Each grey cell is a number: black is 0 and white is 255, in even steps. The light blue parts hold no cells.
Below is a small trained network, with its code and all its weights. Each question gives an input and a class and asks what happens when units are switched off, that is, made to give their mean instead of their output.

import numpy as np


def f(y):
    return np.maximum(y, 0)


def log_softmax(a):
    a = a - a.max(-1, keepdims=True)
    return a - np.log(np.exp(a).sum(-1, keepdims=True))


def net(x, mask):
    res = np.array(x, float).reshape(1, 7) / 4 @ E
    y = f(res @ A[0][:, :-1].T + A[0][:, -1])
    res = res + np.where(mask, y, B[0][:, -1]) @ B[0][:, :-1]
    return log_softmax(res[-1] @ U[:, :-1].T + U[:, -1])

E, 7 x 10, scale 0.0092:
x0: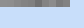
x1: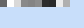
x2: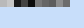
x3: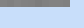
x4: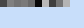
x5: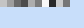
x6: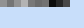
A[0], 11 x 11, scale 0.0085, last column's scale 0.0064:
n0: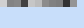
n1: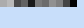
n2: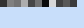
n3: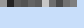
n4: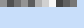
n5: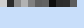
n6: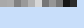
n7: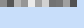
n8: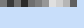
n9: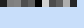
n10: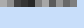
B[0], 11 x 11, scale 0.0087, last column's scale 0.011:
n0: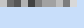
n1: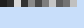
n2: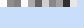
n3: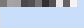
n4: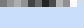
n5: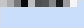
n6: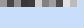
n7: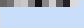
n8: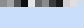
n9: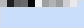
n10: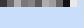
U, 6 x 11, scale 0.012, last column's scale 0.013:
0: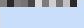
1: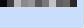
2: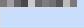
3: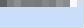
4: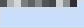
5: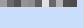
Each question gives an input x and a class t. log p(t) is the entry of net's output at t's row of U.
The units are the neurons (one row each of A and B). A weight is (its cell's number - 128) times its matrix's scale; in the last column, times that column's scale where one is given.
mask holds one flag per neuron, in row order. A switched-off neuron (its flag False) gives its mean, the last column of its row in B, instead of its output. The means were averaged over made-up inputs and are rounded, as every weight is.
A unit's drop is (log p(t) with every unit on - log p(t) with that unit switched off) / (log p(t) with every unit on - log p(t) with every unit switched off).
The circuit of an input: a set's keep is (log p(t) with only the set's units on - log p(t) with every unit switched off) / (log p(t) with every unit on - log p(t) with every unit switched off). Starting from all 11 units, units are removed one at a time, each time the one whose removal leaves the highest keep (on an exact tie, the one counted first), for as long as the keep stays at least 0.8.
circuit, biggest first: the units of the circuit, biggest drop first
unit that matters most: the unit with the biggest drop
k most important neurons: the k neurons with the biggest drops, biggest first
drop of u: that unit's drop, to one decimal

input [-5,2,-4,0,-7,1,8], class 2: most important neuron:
(n5)
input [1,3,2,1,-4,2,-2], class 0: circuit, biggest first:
(n3; n2)
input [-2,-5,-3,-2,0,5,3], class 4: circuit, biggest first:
(n3; n4)
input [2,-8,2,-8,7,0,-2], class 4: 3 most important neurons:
(n3; n4; n6)
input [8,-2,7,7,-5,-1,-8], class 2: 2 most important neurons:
(n8; n7)
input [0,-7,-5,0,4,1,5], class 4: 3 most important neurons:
(n3; n4; n8)
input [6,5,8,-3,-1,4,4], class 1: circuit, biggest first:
(n1; n10)
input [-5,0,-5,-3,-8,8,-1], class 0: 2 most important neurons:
(n6; n2)
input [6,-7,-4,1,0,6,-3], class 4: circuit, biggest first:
(n4; n3)
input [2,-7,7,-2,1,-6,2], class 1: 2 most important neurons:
(n1; n10)
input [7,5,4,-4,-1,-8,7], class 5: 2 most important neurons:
(n2; n8)
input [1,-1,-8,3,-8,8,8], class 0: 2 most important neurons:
(n6; n0)
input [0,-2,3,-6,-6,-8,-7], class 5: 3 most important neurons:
(n2; n5; n9)
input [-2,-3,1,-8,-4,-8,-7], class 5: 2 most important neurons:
(n2; n5)
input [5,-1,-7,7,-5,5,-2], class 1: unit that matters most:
n7
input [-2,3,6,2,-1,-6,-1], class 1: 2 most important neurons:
(n1; n0)
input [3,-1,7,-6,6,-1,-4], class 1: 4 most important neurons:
(n10; n1; n6; n0)
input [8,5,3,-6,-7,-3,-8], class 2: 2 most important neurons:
(n8; n9)
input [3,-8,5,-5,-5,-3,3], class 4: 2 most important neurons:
(n4; n3)
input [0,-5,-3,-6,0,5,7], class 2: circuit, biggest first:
(n5)
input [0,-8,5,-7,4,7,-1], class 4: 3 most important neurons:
(n3; n4; n2)
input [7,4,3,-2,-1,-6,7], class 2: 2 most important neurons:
(n5; n0)
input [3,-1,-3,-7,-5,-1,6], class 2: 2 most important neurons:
(n5; n9)
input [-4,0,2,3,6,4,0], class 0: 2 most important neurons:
(n9; n2)
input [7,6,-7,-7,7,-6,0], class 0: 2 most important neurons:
(n9; n10)
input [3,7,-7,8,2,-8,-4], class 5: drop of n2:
0.7
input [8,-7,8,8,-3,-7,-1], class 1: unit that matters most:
n1
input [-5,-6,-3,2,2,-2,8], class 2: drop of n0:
0.0
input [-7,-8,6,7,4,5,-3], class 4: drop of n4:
0.2
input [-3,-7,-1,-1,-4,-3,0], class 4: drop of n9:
0.1
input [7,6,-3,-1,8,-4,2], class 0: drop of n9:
0.6
